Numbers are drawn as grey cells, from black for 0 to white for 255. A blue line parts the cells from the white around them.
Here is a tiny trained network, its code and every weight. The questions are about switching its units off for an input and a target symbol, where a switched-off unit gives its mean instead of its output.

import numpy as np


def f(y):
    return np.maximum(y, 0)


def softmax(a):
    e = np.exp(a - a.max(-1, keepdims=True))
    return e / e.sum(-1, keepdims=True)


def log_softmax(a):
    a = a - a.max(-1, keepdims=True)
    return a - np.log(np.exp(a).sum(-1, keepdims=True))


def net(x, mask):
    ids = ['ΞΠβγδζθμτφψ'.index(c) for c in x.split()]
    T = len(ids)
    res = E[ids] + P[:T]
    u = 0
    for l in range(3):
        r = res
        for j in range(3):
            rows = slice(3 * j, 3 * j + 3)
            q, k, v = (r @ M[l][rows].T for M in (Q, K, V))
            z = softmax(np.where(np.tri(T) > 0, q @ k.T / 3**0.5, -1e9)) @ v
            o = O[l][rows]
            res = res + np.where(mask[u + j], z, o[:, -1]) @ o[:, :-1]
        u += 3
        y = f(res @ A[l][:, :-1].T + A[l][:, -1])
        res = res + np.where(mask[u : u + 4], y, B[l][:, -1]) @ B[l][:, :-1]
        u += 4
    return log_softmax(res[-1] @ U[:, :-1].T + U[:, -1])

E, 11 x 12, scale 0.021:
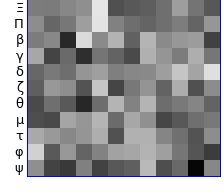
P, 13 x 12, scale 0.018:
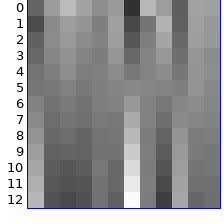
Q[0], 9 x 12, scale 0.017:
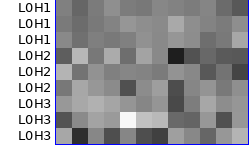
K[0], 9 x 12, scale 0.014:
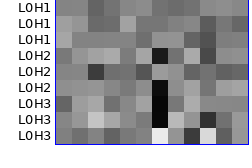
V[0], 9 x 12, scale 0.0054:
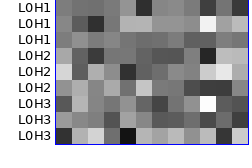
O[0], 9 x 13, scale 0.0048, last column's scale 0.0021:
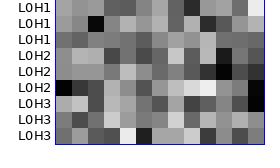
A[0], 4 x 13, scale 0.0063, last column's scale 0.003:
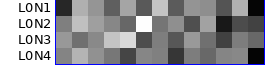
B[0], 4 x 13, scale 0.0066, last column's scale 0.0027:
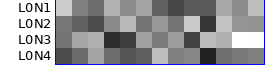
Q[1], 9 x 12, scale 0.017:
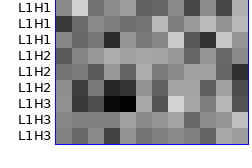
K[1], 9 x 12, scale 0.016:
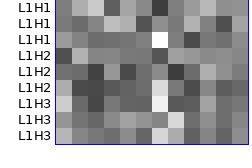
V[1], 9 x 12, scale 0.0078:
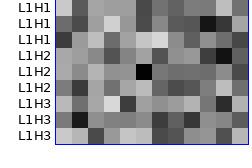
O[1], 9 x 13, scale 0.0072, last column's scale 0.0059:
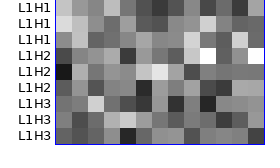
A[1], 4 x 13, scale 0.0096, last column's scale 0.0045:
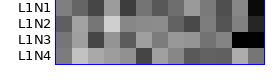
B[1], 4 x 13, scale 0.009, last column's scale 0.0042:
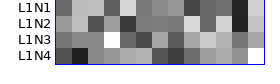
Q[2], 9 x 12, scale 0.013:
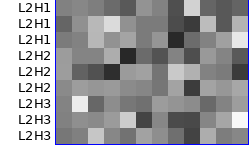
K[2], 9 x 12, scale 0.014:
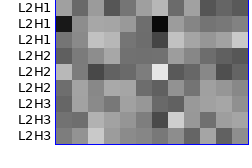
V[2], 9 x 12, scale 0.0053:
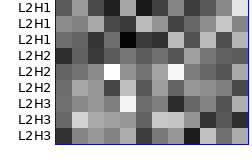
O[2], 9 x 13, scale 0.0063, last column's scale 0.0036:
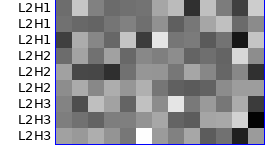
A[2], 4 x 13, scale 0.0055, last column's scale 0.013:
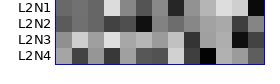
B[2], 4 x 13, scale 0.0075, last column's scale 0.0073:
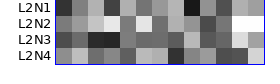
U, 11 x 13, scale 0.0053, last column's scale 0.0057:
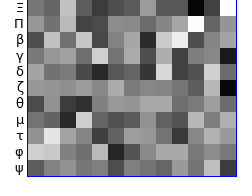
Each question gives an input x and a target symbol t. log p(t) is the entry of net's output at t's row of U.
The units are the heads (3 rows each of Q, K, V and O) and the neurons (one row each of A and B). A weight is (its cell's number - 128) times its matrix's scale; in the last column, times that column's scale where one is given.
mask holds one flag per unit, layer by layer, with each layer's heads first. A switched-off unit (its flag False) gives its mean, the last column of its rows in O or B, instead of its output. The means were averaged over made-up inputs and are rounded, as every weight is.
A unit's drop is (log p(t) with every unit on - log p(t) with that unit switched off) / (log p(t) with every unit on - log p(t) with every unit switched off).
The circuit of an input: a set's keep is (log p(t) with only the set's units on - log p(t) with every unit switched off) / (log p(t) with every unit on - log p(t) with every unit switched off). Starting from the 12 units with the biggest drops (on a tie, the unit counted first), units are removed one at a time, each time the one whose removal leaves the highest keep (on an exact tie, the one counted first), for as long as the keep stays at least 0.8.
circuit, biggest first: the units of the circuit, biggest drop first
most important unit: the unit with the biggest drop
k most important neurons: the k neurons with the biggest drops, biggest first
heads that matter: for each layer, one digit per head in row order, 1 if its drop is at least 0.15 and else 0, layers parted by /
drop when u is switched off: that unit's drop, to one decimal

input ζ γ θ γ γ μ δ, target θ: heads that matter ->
001 / 001 / 000
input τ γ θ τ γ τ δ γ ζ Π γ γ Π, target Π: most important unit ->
L1H3
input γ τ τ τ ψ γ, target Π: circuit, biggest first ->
(L1H2, L1H1)
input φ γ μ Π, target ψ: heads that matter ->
000 / 001 / 001
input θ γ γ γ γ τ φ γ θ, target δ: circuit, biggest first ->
(L2H1, L1H2)
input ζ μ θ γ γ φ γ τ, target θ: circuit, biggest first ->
(L2N3, L1H3, L0H3, L1H2)
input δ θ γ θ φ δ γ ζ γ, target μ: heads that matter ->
001 / 101 / 000
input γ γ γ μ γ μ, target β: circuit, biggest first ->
(L0H2, L1H2)
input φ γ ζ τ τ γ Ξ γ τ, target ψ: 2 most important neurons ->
(L1N4, L2N1)
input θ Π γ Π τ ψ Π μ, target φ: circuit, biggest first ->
(L1H1, L1H2)
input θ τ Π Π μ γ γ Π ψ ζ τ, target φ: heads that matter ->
000 / 011 / 000
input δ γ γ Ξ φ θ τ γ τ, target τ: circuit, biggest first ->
(L1H3, L0H1, L2N2)
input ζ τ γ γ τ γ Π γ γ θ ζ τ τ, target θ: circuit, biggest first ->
(L2N3, L1H3, L0H3, L1H2)
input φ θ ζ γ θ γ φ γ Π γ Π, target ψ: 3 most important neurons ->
(L2N1, L0N3, L1N4)
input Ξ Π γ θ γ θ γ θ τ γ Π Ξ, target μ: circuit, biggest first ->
(L1N2, L0H3, L1H2, L1H3)
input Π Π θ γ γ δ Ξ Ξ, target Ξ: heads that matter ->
000 / 010 / 001
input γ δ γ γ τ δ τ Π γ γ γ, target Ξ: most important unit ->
L0H3
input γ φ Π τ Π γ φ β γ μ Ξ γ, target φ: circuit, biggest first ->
(L1H1, L1H3)
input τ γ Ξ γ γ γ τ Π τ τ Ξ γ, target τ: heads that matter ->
000 / 001 / 000
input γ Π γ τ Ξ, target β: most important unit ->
L0H2
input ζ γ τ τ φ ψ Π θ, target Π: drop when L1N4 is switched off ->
0.1
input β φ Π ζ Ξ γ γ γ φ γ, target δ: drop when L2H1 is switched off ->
0.3
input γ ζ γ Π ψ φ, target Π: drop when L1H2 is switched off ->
0.1
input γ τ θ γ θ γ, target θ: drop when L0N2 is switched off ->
0.0
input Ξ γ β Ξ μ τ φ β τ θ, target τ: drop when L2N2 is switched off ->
0.4
